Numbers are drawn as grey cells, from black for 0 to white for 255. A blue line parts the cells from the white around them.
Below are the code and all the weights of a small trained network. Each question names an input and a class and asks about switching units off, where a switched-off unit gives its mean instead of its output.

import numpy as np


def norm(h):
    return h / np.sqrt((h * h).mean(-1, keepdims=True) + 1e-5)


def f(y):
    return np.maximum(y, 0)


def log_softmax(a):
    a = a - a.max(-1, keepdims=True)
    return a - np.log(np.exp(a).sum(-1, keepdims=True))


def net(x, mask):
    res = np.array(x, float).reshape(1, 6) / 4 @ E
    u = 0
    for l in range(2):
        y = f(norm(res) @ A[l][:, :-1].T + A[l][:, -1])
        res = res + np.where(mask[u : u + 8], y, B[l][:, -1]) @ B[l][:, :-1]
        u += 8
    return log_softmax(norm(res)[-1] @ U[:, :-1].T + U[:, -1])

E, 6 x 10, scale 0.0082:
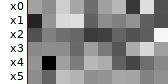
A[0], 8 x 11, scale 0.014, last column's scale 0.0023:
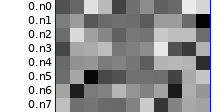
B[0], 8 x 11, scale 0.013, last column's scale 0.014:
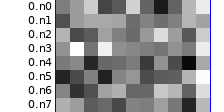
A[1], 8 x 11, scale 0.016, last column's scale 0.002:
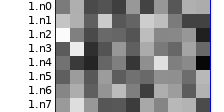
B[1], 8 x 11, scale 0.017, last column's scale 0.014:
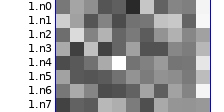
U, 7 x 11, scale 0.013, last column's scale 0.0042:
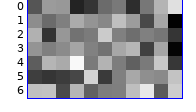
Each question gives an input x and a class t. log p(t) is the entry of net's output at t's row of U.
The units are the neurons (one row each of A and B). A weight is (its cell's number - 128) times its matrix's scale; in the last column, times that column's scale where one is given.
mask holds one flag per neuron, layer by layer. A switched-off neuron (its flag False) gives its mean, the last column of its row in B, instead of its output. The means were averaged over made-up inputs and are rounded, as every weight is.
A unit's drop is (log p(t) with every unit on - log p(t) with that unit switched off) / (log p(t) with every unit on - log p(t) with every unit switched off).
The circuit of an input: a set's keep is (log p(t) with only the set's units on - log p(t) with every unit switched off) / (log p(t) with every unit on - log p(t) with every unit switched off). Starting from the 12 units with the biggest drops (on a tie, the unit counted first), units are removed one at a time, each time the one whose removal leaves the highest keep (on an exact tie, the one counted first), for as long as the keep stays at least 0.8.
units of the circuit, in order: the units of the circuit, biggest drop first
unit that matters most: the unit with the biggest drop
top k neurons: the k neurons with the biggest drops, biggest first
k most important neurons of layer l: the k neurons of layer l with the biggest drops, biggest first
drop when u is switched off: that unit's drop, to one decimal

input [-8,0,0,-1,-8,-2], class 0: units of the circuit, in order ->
(1.n3)
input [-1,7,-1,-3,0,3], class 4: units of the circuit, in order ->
(0.n0, 0.n3)
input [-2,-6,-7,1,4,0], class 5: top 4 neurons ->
(0.n3, 1.n4, 0.n6, 0.n2)
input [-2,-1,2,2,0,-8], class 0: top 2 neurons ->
(0.n6, 0.n2)
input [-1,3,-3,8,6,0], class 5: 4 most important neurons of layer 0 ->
(0.n3, 0.n0, 0.n7, 0.n2)
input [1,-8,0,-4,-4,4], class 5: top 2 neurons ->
(0.n0, 0.n3)
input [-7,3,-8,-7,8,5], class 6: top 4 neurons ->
(0.n5, 0.n3, 1.n1, 1.n6)
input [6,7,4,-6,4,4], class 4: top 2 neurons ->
(0.n5, 1.n6)
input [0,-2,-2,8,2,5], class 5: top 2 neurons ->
(0.n3, 1.n4)
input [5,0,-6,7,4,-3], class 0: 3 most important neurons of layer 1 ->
(1.n1, 1.n4, 1.n6)
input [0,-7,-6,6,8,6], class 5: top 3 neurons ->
(0.n3, 1.n4, 0.n6)
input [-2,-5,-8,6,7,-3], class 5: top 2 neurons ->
(0.n3, 1.n1)
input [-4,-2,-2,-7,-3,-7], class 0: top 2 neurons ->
(0.n2, 0.n6)
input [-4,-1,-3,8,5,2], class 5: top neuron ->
(0.n3)
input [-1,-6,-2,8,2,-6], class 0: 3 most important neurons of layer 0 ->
(0.n6, 0.n2, 0.n1)
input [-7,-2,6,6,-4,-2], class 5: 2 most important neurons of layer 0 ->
(0.n2, 0.n0)
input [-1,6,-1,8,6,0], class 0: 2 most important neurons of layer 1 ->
(1.n1, 1.n6)
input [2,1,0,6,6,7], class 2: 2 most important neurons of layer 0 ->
(0.n3, 0.n5)
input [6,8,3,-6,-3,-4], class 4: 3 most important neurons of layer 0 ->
(0.n0, 0.n5, 0.n3)
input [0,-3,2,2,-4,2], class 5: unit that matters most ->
0.n5
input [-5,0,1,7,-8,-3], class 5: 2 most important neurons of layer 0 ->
(0.n2, 0.n5)
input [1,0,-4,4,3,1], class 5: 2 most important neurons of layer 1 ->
(1.n1, 1.n2)
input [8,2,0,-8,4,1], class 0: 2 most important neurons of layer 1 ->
(1.n4, 1.n1)
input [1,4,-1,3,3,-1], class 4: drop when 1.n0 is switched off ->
0.1
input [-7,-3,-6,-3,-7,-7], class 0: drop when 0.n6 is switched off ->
0.2
